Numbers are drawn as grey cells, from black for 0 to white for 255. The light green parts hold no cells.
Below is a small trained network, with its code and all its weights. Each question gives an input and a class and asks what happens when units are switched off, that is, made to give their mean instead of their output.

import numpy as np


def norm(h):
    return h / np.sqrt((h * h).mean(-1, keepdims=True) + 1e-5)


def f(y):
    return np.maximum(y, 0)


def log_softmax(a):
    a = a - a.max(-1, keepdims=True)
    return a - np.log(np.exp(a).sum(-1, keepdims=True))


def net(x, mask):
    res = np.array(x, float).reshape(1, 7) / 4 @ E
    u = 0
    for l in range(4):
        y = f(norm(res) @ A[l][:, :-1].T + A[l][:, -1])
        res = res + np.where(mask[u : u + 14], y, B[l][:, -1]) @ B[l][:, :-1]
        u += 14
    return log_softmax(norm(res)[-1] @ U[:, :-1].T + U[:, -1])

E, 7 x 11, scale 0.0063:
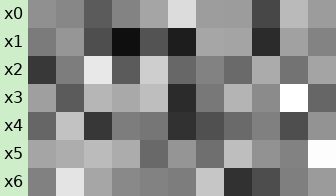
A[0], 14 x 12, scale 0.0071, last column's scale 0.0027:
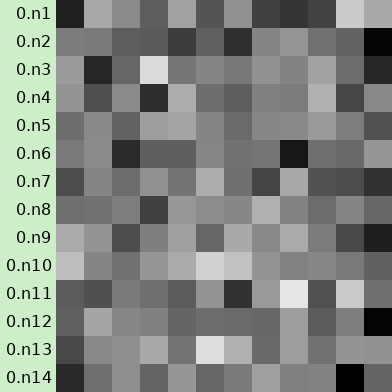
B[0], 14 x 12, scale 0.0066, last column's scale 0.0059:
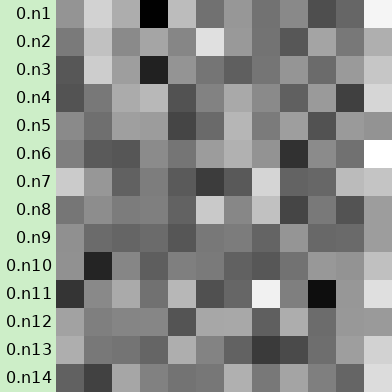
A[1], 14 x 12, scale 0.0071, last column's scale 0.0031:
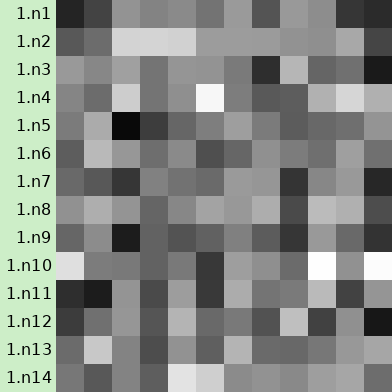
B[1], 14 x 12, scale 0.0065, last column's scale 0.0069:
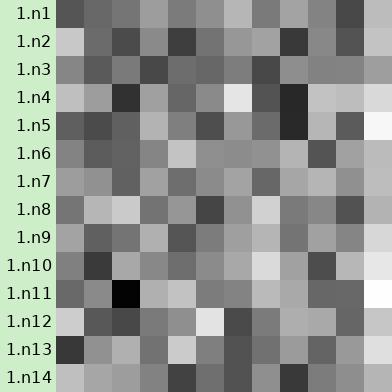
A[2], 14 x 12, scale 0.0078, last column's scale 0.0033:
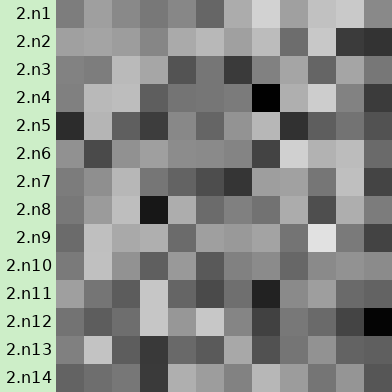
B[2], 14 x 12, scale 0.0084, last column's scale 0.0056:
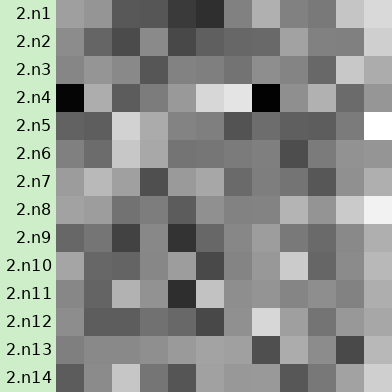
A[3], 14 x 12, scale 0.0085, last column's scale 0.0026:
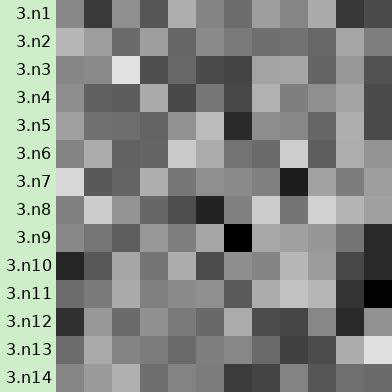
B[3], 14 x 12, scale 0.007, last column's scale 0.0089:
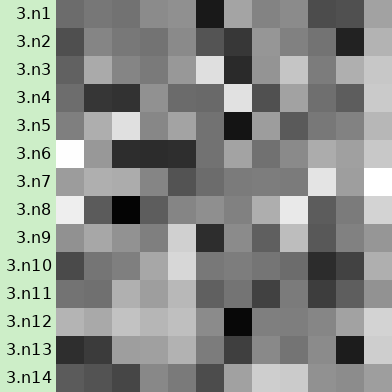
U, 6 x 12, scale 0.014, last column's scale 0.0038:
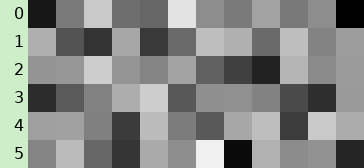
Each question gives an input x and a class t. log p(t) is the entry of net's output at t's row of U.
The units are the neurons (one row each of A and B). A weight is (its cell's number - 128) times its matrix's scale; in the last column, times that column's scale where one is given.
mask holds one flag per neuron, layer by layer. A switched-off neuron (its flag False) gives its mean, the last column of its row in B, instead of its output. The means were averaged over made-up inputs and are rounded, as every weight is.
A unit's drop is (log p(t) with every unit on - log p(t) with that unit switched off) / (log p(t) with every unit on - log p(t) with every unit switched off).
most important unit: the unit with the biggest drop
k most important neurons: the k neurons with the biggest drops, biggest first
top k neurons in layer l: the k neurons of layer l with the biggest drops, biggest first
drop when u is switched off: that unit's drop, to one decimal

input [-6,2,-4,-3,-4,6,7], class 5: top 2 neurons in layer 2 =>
(2.n4 2.n13)
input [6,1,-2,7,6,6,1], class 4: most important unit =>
0.n6
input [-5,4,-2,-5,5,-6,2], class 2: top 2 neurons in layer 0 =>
(0.n6 0.n11)
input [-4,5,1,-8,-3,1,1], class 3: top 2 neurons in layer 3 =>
(3.n13 3.n7)
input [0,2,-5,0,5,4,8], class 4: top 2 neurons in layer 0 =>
(0.n1 0.n4)
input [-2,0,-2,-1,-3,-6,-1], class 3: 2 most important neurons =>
(0.n14 1.n4)
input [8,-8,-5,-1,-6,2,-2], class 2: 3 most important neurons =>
(0.n13 0.n10 0.n3)
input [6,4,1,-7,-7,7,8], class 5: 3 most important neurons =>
(1.n4 0.n1 2.n10)
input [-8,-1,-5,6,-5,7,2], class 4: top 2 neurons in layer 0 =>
(0.n6 0.n3)
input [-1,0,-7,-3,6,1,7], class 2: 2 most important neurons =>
(1.n5 0.n6)
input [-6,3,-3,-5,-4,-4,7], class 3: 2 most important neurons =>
(0.n1 1.n13)
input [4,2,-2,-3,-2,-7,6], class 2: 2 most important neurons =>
(3.n12 0.n1)
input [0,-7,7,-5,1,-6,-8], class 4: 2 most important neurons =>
(0.n7 1.n5)
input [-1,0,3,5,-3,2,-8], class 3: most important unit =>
0.n4
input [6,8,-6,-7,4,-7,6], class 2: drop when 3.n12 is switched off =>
0.1
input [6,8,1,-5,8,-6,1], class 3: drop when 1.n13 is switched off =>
0.2
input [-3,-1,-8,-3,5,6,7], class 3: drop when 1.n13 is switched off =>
0.3
